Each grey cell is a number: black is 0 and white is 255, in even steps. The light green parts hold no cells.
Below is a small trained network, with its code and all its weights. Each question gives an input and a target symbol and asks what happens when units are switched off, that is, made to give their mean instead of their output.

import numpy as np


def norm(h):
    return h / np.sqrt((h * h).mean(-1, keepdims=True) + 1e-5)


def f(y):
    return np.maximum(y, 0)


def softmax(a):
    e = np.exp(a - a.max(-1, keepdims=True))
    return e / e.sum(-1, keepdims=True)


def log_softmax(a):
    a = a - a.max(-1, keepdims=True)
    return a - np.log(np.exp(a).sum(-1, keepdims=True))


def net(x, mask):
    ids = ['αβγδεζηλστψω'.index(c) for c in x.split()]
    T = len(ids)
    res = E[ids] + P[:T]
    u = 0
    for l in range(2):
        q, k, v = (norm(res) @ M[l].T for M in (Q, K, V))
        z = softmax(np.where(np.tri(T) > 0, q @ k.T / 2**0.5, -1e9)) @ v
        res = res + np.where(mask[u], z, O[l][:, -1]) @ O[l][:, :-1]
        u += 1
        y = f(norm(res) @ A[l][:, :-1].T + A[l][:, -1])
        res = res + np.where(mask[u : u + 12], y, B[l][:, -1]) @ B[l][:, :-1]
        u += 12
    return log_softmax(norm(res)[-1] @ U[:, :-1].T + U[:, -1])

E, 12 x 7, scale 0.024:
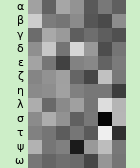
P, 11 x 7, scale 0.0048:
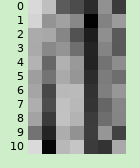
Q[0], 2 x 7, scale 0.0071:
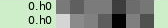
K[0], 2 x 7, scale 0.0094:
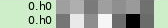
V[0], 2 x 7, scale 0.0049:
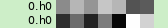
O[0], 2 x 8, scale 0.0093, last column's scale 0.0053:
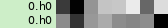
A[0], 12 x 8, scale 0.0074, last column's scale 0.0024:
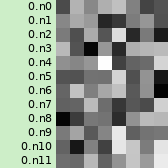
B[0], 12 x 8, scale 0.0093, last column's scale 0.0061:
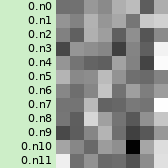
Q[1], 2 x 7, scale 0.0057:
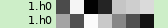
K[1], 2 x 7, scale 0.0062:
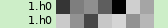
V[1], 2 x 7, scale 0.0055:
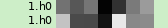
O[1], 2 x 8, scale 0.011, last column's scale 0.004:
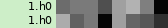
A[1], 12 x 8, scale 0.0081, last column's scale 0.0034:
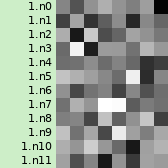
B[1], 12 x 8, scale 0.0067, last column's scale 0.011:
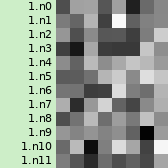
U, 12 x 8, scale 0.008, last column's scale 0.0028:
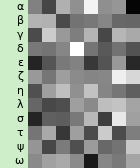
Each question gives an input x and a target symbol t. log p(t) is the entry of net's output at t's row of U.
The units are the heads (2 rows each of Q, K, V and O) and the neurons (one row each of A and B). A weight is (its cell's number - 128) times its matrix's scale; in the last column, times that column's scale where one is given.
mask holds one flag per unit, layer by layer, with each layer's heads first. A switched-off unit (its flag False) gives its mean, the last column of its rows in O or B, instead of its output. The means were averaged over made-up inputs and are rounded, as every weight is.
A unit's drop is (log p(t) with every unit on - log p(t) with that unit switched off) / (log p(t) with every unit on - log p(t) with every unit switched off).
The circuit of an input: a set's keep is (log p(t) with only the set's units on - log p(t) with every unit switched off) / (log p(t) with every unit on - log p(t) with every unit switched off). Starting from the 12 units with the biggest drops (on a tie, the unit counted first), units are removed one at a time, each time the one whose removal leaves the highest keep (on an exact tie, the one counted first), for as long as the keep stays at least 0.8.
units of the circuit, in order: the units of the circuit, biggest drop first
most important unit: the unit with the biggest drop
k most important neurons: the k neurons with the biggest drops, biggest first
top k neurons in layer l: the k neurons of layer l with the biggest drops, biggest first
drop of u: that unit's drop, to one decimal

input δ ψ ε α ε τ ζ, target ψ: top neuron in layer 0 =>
(0.n10)
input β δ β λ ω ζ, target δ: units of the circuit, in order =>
(1.h0; 0.h0; 0.n10)
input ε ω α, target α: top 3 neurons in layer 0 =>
(0.n3; 0.n11; 0.n10)
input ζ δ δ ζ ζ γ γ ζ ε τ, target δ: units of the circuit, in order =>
(1.h0; 0.n10; 0.n3)
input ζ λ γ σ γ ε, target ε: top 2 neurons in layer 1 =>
(1.n10; 1.n3)
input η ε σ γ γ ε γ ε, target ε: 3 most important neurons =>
(0.n3; 1.n10; 0.n11)
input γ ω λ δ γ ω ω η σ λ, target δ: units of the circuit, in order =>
(1.h0; 0.n10)
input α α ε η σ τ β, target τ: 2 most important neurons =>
(0.n3; 0.n11)
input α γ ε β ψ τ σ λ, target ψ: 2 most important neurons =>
(0.n10; 0.n11)
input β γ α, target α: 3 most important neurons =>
(1.n5; 0.n11; 0.n3)
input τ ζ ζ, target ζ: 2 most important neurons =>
(0.n1; 1.n5)
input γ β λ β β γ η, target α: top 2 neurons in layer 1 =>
(1.n5; 1.n4)
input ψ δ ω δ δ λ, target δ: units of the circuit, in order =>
(1.h0; 0.n3)
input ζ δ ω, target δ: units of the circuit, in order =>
(1.h0)
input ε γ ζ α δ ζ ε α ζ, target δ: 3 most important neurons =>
(0.n3; 1.n10; 0.n10)
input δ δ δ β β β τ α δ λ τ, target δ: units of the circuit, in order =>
(1.h0; 0.n10)
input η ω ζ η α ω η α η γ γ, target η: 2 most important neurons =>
(0.n11; 0.n10)
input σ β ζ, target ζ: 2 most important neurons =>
(1.n5; 0.n1)
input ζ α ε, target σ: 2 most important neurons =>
(1.n1; 0.n7)
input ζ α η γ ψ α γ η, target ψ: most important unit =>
1.h0
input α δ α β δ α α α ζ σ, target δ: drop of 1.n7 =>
0.1
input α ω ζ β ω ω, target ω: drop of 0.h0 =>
0.2
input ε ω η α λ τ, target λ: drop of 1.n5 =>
1.0
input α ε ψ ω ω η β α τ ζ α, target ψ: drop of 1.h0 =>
0.2
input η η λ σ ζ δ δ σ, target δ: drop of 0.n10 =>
0.1
